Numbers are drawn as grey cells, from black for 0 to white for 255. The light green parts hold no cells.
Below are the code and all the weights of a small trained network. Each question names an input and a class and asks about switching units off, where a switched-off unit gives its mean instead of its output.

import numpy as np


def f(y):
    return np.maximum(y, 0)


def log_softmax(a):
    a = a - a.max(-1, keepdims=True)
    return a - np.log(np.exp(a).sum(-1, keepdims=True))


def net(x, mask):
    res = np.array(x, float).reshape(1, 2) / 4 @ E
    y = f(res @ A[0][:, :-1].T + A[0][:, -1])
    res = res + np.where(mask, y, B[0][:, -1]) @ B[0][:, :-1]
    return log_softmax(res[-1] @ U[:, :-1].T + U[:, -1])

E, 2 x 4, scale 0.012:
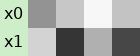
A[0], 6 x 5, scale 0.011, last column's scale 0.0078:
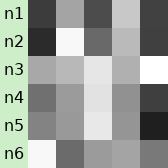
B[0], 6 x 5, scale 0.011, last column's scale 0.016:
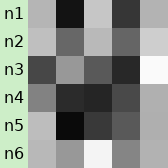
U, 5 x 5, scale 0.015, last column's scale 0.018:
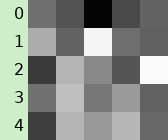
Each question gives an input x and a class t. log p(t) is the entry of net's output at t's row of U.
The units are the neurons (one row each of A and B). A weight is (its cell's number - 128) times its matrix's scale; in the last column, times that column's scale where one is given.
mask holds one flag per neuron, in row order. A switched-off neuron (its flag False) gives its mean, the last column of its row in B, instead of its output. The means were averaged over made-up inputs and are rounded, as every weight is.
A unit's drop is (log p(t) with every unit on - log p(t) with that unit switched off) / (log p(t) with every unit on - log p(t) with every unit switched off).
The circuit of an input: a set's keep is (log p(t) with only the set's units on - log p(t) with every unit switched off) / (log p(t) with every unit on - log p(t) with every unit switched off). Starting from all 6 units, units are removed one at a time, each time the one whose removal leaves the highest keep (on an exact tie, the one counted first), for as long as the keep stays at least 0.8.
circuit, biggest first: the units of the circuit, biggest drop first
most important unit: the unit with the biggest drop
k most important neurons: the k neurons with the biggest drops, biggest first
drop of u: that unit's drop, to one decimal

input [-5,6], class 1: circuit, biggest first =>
(n3)
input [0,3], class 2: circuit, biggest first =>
(n1, n5)
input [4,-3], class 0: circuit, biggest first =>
(n6, n4)
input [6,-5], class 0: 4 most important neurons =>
(n3, n4, n6, n5)
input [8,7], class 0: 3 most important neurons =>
(n3, n4, n5)
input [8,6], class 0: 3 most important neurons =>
(n3, n4, n5)
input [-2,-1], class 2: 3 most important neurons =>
(n5, n4, n1)
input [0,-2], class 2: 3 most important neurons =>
(n5, n4, n6)
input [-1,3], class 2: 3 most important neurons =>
(n2, n1, n5)
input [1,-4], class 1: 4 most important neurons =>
(n2, n1, n3, n4)
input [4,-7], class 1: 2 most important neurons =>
(n2, n1)
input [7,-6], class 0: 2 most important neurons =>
(n3, n4)
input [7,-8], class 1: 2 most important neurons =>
(n2, n1)
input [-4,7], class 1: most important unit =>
n3
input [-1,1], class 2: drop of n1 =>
0.2
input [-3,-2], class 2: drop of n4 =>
0.6
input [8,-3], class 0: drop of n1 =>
0.0
